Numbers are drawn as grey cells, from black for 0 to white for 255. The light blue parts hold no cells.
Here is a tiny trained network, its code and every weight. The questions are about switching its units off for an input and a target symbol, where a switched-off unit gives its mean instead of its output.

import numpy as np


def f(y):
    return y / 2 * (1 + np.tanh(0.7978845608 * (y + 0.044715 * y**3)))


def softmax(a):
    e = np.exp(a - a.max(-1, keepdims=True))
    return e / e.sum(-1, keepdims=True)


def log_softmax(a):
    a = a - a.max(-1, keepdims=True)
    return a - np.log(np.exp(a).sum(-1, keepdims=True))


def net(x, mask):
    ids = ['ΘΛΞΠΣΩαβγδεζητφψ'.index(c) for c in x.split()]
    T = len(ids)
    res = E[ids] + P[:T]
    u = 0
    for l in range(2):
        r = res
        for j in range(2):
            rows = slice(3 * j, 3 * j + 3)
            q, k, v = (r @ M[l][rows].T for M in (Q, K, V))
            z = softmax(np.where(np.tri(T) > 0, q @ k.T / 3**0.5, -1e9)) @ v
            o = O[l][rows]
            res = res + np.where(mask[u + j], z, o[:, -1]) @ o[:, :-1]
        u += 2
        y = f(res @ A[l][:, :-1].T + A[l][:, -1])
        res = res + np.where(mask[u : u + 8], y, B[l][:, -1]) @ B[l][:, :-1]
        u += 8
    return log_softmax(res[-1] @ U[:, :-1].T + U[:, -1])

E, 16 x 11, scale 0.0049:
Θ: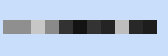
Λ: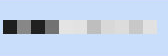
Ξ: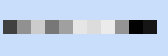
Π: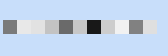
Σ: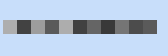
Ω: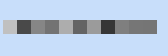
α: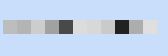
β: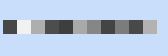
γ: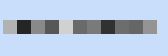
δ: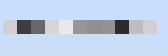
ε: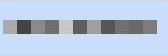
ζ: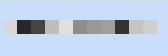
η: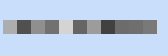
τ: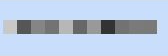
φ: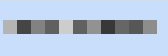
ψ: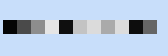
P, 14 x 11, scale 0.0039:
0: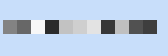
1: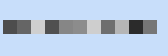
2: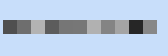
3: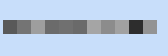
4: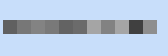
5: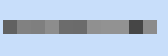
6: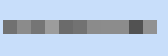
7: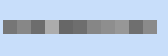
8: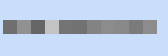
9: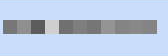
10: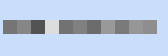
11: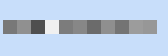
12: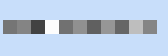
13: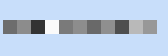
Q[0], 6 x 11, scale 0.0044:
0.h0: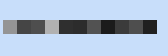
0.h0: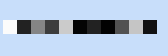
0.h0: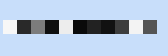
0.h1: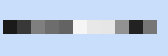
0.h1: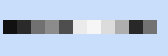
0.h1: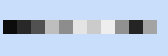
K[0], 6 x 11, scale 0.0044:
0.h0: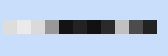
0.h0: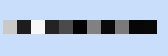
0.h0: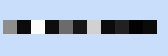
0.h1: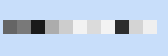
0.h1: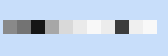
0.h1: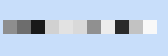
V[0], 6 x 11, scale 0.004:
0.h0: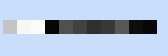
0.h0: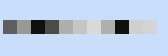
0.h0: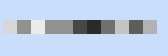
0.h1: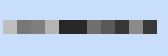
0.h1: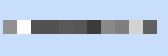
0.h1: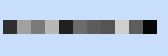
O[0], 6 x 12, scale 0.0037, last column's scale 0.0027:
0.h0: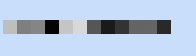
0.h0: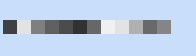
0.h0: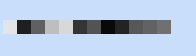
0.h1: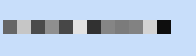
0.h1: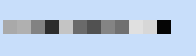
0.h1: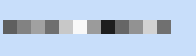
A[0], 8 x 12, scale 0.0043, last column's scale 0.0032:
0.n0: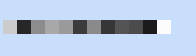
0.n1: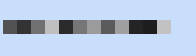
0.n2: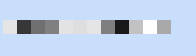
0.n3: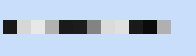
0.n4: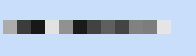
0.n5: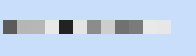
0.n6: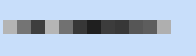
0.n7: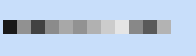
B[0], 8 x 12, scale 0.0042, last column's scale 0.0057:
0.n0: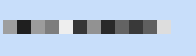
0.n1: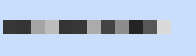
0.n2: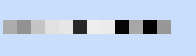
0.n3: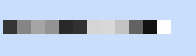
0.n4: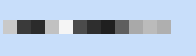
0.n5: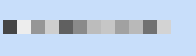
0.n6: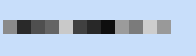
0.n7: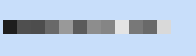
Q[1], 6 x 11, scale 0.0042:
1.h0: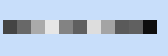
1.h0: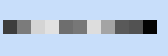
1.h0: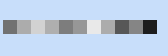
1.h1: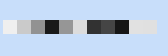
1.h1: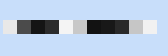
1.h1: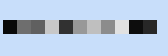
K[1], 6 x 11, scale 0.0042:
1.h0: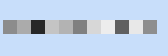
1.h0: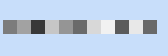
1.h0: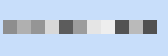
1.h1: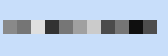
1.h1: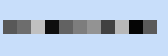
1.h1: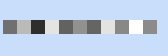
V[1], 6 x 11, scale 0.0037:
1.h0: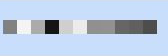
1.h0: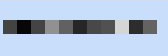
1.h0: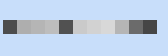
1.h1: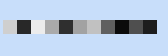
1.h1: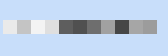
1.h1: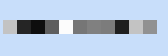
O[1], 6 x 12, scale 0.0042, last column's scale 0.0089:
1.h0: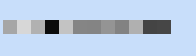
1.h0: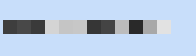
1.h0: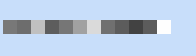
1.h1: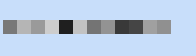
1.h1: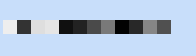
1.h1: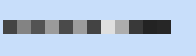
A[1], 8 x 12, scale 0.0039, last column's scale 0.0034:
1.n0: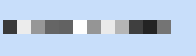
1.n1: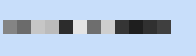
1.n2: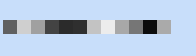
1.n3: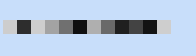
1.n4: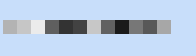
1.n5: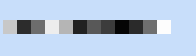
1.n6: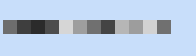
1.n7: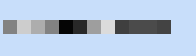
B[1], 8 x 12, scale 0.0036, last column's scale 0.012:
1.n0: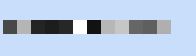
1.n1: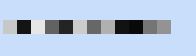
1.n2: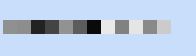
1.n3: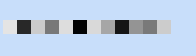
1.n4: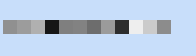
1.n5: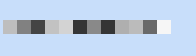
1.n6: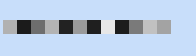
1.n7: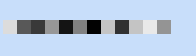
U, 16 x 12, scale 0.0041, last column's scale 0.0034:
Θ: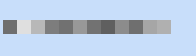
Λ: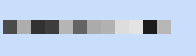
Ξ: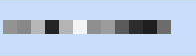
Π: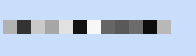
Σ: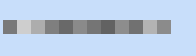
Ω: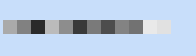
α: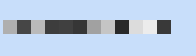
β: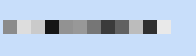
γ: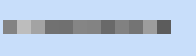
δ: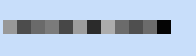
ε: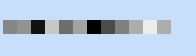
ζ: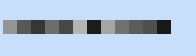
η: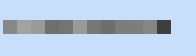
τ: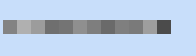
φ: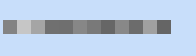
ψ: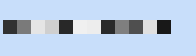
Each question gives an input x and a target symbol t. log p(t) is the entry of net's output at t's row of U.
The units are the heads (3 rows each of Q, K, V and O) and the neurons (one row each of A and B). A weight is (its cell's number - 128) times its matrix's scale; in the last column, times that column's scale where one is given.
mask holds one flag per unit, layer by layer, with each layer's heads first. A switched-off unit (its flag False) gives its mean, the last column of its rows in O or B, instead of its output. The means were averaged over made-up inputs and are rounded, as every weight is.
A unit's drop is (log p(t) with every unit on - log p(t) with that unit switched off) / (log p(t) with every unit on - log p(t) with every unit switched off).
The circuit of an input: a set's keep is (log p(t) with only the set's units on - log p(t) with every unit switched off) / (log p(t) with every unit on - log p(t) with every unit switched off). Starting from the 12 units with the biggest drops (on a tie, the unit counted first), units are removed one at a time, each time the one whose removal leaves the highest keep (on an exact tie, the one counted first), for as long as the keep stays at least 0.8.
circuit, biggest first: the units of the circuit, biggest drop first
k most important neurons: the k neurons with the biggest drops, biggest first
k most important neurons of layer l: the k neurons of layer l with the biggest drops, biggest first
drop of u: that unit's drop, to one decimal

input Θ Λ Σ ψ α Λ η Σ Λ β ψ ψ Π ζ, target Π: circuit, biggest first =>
(0.n2 1.n0)
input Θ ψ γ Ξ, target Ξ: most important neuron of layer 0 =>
(0.n4)
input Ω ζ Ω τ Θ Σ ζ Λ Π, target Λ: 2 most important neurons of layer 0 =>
(0.n0 0.n5)
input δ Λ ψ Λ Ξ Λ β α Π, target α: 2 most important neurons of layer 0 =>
(0.n5 0.n3)
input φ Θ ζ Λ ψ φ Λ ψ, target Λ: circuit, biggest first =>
(1.h1 0.h0 0.n7 0.n3)
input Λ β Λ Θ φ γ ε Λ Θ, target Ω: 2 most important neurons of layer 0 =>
(0.n6 0.n3)
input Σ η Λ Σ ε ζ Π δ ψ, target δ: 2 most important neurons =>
(0.n3 0.n4)
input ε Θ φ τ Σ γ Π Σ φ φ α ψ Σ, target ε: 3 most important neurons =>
(0.n3 0.n6 0.n4)
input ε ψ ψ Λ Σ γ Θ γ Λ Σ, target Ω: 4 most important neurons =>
(0.n3 0.n6 0.n4 0.n5)
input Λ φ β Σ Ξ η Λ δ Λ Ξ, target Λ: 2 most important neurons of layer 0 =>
(0.n0 0.n5)
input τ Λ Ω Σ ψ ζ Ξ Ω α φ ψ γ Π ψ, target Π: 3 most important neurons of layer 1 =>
(1.n3 1.n0 1.n6)
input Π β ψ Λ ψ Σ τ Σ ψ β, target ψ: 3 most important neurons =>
(1.n2 0.n3 1.n5)
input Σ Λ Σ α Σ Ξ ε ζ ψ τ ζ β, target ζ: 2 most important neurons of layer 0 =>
(0.n4 0.n3)
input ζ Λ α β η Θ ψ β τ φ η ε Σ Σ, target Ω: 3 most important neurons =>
(0.n3 0.n4 0.n6)
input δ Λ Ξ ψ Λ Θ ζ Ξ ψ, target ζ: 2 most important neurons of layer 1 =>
(1.n0 1.n2)
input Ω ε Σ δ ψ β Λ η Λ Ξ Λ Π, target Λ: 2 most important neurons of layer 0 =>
(0.n3 0.n7)
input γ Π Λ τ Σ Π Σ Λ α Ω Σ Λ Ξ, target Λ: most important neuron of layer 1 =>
(1.n2)
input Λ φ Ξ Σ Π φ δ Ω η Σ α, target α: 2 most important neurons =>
(0.n5 0.n2)
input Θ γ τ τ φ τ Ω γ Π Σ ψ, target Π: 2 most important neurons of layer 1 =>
(1.n3 1.n0)
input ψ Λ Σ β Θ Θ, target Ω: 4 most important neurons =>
(0.n3 0.n6 0.n2 0.n5)
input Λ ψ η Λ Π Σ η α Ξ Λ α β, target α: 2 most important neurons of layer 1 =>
(1.n4 1.n7)
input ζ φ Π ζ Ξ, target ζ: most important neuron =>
(0.n3)
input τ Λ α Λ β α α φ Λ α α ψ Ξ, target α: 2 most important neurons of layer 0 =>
(0.n5 0.n3)
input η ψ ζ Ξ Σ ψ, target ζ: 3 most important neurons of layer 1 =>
(1.n0 1.n2 1.n7)
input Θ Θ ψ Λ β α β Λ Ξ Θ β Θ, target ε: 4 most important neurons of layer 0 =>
(0.n3 0.n6 0.n5 0.n4)
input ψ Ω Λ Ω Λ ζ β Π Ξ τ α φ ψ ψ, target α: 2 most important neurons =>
(0.n5 1.n7)
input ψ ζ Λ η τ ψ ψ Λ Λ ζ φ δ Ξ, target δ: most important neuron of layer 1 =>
(1.n1)
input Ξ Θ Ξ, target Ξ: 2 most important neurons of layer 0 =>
(0.n4 0.n6)
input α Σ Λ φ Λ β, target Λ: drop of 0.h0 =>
0.4
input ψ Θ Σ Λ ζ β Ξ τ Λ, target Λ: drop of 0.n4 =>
0.0
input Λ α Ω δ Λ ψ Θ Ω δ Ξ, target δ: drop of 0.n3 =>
0.1
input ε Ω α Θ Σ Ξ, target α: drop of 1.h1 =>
0.4
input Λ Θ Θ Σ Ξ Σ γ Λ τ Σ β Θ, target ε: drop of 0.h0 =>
1.0
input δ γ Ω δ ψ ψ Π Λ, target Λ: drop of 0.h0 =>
0.8
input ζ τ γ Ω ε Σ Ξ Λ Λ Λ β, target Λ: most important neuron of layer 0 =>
(0.n7)
